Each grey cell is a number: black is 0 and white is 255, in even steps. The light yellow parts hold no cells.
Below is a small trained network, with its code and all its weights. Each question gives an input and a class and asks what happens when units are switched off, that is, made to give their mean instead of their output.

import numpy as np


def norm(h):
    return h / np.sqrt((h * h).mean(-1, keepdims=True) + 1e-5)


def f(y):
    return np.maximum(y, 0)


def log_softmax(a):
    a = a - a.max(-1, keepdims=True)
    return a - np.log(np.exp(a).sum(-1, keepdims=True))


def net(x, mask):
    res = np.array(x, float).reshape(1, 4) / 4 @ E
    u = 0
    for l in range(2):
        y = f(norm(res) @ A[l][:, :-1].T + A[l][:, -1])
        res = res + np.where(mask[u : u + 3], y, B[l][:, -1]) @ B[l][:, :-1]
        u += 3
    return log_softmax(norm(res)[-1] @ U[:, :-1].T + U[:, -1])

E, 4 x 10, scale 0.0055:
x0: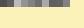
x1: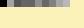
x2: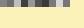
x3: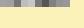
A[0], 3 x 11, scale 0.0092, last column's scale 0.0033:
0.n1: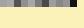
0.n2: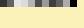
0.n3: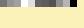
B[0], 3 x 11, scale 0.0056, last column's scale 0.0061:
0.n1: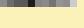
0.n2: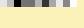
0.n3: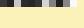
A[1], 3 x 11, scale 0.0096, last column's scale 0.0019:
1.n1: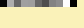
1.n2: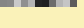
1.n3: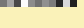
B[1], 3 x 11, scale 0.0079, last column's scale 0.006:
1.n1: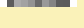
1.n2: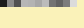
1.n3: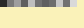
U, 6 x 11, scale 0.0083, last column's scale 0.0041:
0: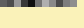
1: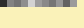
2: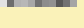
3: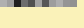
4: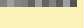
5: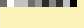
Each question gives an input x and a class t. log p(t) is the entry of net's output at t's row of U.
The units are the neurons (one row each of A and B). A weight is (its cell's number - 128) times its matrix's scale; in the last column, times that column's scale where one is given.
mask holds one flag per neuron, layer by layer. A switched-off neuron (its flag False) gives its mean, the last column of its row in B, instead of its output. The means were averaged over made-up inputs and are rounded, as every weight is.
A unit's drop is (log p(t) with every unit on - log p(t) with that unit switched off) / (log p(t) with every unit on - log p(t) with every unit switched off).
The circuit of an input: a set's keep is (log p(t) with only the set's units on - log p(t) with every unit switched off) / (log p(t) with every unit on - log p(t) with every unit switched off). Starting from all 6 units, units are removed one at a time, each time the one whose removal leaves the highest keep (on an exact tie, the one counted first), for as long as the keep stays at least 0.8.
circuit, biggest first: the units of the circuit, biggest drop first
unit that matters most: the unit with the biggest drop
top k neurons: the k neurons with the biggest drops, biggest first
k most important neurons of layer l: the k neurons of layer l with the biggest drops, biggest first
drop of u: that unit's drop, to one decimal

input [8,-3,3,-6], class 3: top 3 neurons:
0.n2, 0.n3, 1.n1
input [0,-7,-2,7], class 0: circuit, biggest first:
0.n3, 1.n1
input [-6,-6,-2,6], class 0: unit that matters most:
0.n1
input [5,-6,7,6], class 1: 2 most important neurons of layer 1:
1.n2, 1.n1
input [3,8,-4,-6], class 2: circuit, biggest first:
1.n1, 0.n3, 0.n1
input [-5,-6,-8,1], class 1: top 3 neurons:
1.n3, 0.n2, 1.n1
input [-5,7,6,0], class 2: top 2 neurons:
1.n1, 0.n2
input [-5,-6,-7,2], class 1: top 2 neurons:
1.n3, 0.n2
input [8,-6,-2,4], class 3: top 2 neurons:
0.n2, 1.n1
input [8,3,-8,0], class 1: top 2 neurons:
1.n3, 0.n1
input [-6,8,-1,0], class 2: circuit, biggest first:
1.n1, 0.n2
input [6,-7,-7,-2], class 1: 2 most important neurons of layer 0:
0.n3, 0.n1
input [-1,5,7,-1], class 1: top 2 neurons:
1.n2, 0.n3
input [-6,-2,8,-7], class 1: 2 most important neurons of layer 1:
1.n2, 1.n1
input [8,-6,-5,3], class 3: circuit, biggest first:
0.n2
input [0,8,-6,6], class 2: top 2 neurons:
1.n1, 1.n2
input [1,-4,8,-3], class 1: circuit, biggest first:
1.n2, 0.n3
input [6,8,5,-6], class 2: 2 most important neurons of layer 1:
1.n1, 1.n3
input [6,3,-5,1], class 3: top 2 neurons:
0.n2, 1.n2
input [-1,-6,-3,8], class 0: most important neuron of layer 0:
0.n3
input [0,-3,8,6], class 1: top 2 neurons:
1.n2, 1.n1
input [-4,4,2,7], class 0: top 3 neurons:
0.n3, 0.n1, 0.n2
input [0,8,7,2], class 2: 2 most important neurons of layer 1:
1.n1, 1.n3
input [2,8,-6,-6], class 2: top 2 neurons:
1.n1, 0.n3
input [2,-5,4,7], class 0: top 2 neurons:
0.n3, 1.n1
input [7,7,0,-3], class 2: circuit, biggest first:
1.n1, 0.n3
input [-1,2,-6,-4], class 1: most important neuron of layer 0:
0.n3
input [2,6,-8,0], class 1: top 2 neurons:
1.n3, 0.n3
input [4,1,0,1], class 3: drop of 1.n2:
0.0
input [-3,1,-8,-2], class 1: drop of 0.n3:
0.1
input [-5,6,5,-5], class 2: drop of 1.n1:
1.1
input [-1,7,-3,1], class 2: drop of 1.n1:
1.0
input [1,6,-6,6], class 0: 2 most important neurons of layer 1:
1.n2, 1.n1
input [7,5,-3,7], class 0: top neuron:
0.n3
